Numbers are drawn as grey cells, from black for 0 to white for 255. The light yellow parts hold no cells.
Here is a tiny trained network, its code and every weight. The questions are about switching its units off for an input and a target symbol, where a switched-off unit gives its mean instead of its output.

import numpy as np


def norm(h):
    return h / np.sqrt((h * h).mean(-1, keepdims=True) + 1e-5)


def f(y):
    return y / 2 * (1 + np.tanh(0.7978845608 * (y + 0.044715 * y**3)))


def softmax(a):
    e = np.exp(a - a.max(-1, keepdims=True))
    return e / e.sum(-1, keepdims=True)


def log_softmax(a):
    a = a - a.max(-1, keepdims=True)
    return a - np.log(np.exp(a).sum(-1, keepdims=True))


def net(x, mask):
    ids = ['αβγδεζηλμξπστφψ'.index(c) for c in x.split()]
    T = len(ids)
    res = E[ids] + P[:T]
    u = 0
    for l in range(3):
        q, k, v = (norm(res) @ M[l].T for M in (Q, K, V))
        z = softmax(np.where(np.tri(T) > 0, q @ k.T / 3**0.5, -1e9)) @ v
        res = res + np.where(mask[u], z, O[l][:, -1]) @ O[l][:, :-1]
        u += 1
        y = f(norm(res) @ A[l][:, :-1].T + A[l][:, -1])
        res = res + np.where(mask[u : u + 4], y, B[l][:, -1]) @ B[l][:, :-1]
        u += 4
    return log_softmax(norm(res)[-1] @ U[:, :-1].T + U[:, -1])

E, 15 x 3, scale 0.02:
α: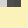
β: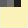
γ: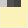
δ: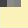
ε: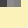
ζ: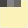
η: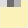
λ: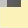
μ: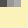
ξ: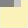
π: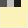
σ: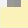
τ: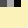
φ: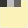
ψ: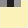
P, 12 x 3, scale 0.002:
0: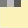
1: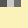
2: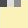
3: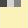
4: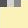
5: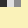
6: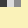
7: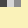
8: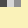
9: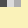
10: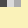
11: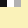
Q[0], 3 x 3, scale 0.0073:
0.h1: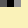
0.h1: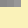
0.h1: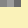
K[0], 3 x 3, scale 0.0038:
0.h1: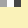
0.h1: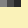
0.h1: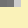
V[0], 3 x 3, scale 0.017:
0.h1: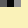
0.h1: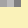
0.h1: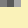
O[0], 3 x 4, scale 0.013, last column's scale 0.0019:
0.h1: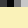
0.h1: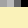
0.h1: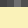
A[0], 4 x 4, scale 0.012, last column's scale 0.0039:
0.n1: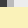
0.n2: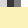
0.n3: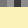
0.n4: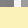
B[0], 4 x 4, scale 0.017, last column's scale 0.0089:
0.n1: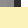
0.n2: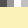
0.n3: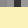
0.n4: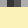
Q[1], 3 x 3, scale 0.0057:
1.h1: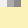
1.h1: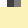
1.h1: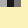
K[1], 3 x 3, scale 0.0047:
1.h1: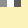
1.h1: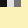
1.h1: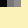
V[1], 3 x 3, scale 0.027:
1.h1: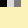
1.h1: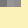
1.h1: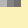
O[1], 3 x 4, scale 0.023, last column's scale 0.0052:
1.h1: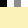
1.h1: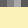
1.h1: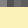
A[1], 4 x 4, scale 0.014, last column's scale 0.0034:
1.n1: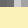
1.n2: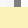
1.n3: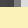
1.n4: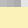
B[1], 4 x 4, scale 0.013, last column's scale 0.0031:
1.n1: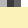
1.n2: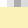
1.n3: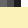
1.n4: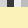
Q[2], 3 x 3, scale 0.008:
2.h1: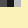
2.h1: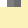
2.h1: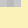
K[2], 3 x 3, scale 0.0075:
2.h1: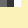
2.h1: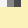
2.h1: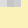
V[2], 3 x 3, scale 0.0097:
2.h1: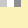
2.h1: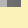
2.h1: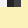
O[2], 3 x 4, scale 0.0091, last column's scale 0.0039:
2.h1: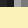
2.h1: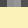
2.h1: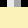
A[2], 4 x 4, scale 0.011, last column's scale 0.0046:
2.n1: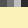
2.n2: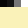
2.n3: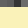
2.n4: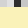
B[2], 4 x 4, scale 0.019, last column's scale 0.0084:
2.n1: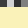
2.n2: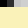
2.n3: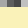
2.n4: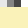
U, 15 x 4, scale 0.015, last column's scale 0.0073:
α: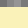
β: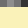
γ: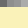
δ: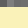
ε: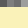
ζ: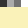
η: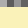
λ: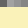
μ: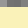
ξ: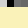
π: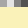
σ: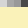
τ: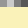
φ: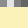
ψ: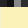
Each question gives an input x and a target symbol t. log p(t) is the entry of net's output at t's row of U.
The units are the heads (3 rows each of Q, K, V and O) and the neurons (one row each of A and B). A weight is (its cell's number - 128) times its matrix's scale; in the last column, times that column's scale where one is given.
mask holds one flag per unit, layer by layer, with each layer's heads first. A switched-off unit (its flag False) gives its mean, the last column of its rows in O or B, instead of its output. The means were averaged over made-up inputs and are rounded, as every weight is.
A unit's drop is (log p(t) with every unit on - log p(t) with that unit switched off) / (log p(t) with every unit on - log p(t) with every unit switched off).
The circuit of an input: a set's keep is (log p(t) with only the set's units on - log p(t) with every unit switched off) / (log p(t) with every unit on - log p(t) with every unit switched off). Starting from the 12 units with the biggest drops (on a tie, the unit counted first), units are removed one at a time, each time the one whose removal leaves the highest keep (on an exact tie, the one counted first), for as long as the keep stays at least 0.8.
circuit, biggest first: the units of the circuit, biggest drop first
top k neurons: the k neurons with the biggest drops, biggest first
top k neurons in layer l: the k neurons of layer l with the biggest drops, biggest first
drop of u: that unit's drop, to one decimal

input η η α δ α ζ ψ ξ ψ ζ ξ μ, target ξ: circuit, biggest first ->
(1.h1)
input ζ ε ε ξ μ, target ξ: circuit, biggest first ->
(0.n2 1.h1)
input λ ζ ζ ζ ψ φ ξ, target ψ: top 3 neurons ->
(0.n4 0.n2 2.n2)
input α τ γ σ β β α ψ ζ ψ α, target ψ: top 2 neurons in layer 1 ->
(1.n2 1.n1)
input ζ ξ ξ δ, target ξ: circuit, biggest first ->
(1.h1 0.n4)
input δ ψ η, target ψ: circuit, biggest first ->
(0.h1 2.n2)
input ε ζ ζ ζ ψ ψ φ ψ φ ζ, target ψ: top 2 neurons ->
(2.n2 0.n1)
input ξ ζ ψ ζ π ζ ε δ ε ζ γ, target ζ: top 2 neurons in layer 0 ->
(0.n4 0.n1)
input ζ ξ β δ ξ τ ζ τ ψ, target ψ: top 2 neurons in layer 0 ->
(0.n2 0.n4)
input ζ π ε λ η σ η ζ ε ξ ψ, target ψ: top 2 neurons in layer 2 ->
(2.n2 2.n4)
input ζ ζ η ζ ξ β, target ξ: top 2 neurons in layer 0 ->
(0.n4 0.n1)
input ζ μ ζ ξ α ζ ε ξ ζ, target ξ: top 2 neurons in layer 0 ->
(0.n4 0.n3)
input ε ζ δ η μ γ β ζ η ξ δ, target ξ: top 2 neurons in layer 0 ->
(0.n4 0.n3)
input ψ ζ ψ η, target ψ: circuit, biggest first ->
(0.h1)
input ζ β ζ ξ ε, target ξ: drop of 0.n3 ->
0.1
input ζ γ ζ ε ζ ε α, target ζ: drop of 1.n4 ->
-0.1
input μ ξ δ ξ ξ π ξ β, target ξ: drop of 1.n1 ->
-0.1
